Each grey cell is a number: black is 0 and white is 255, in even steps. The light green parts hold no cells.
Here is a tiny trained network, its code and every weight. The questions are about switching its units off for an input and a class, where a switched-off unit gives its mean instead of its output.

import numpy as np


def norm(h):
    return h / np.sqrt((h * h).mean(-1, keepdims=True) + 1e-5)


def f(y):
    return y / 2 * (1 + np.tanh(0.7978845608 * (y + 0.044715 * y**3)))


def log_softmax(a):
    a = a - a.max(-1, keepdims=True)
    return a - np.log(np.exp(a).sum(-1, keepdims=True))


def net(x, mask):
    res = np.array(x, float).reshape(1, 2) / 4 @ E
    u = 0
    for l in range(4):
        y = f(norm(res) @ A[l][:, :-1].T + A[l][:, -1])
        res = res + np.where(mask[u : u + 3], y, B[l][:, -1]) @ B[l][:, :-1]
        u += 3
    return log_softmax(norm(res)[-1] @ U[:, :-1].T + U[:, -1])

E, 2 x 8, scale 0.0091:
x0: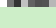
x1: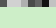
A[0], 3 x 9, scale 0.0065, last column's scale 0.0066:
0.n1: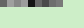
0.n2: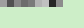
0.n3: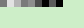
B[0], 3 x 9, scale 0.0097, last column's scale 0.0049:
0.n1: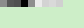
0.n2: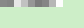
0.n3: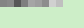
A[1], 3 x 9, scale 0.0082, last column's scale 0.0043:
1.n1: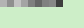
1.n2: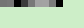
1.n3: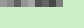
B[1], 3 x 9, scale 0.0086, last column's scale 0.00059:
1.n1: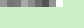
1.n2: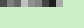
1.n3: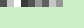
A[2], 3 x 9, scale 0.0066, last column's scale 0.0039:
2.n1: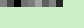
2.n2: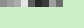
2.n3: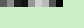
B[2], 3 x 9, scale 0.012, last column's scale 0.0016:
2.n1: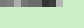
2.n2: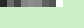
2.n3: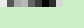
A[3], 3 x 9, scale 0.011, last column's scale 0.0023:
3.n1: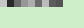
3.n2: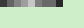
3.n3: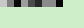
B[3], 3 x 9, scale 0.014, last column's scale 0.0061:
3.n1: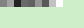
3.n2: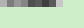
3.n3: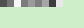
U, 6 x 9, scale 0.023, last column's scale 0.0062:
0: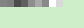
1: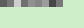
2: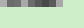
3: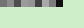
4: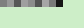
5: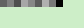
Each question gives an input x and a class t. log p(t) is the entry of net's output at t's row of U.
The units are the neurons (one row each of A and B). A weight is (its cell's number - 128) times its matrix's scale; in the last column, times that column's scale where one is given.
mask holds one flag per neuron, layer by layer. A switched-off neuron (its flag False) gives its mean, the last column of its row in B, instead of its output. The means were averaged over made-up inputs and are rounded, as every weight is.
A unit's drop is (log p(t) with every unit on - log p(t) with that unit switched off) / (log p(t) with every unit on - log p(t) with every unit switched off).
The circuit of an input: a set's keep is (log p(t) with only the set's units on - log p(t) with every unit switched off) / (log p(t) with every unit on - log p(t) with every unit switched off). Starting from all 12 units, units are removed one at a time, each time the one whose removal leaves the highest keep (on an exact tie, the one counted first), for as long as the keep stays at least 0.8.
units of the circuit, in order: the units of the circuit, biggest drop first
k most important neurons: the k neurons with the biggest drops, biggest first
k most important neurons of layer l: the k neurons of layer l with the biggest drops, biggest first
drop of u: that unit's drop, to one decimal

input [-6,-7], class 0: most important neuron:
(3.n1)
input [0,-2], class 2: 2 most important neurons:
(0.n1, 0.n2)
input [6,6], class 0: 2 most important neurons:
(0.n1, 2.n3)
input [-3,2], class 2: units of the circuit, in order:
(0.n2, 2.n3)
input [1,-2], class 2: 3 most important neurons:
(0.n1, 2.n2, 3.n2)
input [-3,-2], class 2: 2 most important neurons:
(0.n1, 3.n2)
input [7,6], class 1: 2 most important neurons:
(3.n3, 3.n1)
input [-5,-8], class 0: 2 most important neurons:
(3.n1, 0.n2)
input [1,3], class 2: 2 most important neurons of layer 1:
(1.n2, 1.n3)
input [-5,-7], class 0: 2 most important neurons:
(3.n1, 0.n2)
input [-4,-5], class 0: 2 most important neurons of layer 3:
(3.n1, 3.n3)
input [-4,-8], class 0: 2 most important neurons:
(0.n2, 3.n1)
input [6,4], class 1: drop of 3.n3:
1.4
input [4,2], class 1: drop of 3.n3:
0.1
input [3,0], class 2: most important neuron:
(1.n2)
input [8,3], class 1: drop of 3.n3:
1.1
